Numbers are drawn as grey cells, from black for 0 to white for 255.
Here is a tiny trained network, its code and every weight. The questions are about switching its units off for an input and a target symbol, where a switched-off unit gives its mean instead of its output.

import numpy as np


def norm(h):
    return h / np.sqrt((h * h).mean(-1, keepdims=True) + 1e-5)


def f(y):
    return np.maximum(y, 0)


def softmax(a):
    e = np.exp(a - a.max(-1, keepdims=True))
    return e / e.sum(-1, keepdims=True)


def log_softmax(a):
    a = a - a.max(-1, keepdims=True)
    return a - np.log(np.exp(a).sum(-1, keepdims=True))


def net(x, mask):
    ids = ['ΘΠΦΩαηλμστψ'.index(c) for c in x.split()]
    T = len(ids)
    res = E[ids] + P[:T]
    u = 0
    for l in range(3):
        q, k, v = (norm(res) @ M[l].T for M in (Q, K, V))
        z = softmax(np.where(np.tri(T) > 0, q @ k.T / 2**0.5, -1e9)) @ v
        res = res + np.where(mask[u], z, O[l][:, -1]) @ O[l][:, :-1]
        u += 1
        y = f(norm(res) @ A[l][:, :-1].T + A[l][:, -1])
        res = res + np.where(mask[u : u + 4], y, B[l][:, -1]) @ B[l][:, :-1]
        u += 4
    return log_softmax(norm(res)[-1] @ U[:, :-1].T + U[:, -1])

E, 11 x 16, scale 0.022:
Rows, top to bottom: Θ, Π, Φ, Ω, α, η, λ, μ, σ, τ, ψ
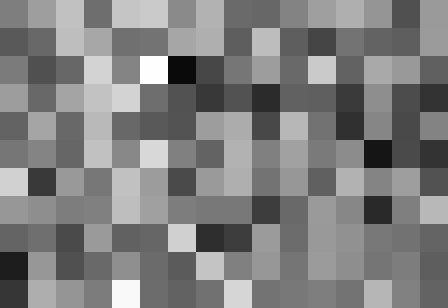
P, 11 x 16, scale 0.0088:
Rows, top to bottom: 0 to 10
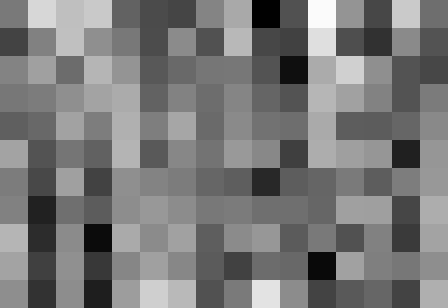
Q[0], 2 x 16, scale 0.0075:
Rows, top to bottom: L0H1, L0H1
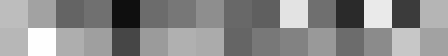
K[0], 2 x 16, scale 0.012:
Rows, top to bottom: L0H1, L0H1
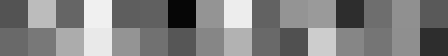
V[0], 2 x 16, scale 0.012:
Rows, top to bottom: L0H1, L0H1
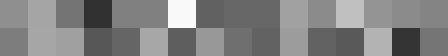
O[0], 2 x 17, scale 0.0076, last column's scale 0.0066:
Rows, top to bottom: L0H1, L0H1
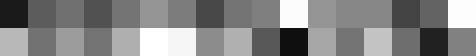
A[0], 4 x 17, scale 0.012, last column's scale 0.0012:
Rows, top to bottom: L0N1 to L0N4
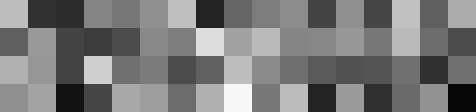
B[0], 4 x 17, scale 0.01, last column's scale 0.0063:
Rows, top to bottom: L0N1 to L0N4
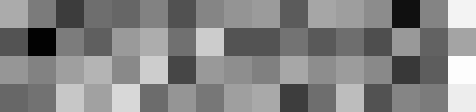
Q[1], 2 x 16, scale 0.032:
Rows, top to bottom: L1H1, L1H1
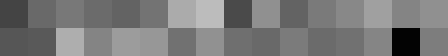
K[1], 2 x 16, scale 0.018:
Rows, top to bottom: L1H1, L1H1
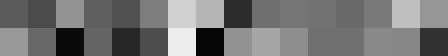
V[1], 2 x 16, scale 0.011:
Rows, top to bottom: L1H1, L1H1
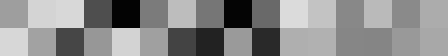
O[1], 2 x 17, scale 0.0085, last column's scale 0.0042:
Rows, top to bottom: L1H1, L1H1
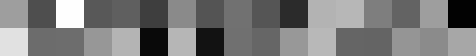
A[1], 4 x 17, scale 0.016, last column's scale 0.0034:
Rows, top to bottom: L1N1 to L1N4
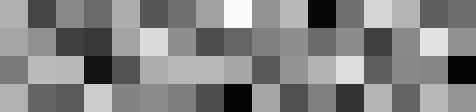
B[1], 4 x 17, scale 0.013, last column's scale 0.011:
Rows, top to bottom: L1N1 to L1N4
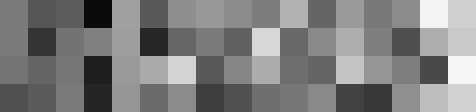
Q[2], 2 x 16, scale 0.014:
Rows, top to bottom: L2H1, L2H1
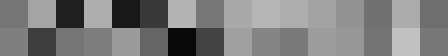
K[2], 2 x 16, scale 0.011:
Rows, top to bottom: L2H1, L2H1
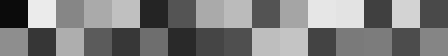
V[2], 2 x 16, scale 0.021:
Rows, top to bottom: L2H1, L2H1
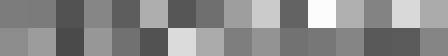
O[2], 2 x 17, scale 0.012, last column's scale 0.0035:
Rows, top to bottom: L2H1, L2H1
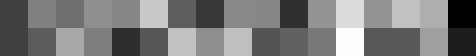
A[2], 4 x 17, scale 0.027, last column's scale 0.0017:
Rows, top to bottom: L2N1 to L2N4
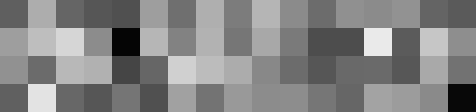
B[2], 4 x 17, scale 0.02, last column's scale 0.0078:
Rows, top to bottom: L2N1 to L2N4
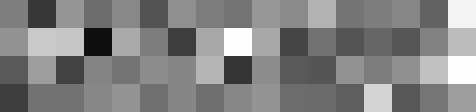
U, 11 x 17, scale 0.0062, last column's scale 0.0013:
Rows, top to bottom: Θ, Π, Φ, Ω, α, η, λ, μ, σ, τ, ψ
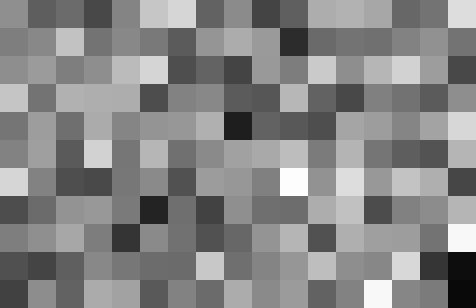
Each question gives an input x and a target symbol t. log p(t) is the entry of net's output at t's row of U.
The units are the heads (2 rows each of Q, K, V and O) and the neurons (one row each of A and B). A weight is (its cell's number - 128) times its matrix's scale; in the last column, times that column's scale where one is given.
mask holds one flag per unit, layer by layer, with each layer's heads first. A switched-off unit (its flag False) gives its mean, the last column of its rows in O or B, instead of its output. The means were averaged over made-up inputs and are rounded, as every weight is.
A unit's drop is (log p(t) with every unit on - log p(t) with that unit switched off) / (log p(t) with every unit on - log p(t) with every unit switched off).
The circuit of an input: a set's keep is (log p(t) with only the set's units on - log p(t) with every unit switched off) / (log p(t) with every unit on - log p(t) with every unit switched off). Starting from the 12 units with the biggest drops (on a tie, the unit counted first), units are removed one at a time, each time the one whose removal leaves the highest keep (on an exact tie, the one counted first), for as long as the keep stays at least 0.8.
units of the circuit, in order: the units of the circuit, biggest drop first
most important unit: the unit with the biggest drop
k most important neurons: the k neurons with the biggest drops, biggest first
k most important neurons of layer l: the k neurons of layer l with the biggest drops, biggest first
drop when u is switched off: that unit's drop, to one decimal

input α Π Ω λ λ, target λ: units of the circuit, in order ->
[L1N1]
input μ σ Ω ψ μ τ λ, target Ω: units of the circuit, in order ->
[L0N4, L2H1]
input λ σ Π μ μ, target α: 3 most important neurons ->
[L0N4, L2N3, L1N4]
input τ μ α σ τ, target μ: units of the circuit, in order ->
[L0H1, L0N4, L1H1]
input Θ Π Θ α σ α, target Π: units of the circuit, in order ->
[L0H1, L1H1]
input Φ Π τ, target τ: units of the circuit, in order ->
[L1H1, L2N1]
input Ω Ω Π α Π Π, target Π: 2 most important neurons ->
[L2N2, L0N3]
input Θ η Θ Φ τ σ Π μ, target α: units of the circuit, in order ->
[L2H1, L2N3]
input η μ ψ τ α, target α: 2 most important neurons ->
[L2N3, L0N3]
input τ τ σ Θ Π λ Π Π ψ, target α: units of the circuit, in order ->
[L2H1, L2N3, L0H1]
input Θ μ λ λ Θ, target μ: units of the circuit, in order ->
[L1H1, L1N2, L2H1, L0N3]
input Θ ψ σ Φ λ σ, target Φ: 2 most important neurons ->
[L1N1, L0N1]
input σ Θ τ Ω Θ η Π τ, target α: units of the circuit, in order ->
[L2N3, L2H1, L0H1]
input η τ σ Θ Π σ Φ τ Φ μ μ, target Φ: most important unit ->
L2H1
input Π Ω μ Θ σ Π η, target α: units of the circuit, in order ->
[L2N3, L2H1]
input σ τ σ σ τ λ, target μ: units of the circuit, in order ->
[L0N4, L2H1]
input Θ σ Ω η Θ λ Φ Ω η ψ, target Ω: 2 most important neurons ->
[L1N2, L2N3]
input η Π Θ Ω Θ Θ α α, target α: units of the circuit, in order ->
[L0H1, L2N3]
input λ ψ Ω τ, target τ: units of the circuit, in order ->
[L1H1, L2N1, L0N2]
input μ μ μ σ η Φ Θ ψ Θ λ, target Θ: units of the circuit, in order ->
[L0H1]
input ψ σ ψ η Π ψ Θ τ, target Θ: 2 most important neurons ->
[L1N3, L0N4]
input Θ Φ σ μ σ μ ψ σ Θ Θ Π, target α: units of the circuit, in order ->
[L2N3, L2H1]
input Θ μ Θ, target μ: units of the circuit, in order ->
[L1H1, L1N2, L2H1]
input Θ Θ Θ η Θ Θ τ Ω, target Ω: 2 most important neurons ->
[L0N3, L1N3]
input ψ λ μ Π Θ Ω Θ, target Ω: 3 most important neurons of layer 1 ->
[L1N4, L1N3, L1N1]
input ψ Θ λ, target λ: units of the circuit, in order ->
[L1N1, L1H1]
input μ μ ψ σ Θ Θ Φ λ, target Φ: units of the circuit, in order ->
[L2H1]
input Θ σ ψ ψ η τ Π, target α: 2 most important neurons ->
[L2N3, L1N4]
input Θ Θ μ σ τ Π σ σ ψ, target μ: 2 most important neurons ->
[L0N4, L1N3]
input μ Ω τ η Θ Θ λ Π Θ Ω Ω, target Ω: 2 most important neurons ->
[L1N3, L0N3]
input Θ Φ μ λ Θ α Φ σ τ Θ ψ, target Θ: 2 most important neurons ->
[L1N3, L1N1]
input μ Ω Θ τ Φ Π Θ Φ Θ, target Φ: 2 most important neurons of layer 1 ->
[L1N2, L1N3]
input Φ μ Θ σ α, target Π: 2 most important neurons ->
[L2N2, L0N3]
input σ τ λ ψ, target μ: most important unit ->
L0N4
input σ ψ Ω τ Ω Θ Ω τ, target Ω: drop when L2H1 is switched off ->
1.2
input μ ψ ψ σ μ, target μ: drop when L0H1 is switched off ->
0.2
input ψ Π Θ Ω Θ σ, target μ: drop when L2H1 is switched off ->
0.2
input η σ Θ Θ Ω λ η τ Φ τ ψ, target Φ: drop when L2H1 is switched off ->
1.3
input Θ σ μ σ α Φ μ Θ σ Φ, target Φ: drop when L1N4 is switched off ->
-0.1
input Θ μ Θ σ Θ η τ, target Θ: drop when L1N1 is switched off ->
0.0
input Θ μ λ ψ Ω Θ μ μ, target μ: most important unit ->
L1N2
